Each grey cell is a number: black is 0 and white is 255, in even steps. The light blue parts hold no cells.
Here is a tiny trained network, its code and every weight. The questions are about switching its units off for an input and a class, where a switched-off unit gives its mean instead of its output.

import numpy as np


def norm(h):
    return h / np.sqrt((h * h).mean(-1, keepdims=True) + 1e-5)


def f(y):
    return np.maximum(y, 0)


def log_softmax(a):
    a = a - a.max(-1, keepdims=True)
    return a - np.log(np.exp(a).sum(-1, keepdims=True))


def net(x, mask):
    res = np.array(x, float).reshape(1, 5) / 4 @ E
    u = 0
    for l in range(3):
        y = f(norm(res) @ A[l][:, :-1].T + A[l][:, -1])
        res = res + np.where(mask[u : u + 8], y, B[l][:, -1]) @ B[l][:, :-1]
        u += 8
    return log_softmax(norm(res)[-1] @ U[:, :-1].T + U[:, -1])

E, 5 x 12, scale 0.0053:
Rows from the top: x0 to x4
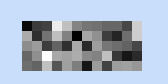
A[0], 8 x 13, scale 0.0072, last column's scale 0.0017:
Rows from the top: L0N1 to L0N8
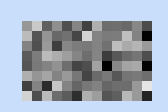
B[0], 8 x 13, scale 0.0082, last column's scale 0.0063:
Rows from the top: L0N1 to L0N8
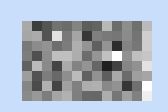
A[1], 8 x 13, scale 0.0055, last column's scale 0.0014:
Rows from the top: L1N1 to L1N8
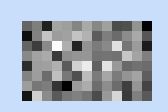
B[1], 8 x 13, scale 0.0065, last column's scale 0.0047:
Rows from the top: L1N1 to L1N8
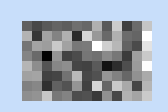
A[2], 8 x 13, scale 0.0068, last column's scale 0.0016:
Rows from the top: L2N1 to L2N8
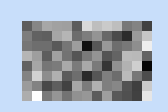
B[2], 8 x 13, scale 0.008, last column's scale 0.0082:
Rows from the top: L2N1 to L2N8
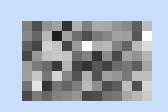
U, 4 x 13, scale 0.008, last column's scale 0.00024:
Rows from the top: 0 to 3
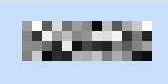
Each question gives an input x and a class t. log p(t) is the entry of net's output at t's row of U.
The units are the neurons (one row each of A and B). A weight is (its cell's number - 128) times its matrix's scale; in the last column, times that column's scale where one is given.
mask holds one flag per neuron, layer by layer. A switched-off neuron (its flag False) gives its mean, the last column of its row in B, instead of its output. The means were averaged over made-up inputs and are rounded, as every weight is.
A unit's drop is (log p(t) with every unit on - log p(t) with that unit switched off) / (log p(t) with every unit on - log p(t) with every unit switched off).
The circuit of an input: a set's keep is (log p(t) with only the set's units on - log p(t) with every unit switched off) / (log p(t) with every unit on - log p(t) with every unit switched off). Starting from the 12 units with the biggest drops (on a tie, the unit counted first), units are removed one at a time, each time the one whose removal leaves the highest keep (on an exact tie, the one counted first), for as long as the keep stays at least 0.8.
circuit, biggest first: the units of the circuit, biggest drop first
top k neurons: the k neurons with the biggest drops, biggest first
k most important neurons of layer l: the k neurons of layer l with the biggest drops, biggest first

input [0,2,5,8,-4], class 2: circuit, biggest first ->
(L1N5)
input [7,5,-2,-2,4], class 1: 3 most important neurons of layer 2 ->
(L2N1; L2N7; L2N8)
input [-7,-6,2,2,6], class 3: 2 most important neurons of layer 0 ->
(L0N8; L0N2)
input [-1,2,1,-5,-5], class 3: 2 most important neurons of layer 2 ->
(L2N7; L2N6)
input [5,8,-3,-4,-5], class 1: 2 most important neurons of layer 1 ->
(L1N3; L1N5)
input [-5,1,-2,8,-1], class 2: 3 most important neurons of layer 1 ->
(L1N5; L1N3; L1N2)
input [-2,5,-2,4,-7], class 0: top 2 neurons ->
(L0N2; L0N7)
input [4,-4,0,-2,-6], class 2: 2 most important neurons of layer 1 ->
(L1N5; L1N8)
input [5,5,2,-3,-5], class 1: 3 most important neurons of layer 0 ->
(L0N7; L0N3; L0N1)
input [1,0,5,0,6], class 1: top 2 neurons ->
(L2N3; L0N1)
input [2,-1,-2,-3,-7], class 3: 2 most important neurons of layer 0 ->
(L0N4; L0N5)
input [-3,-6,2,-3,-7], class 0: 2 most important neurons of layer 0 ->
(L0N7; L0N6)
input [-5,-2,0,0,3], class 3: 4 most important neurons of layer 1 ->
(L1N5; L1N8; L1N7; L1N4)
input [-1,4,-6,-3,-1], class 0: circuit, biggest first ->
(L0N2)
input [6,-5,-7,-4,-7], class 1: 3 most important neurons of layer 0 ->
(L0N5; L0N7; L0N3)
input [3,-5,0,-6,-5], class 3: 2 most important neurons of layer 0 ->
(L0N8; L0N4)
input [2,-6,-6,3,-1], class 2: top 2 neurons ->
(L1N5; L0N7)
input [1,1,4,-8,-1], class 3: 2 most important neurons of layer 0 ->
(L0N7; L0N1)
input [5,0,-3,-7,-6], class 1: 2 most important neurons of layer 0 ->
(L0N7; L0N1)
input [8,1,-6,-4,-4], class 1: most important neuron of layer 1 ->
(L1N3)
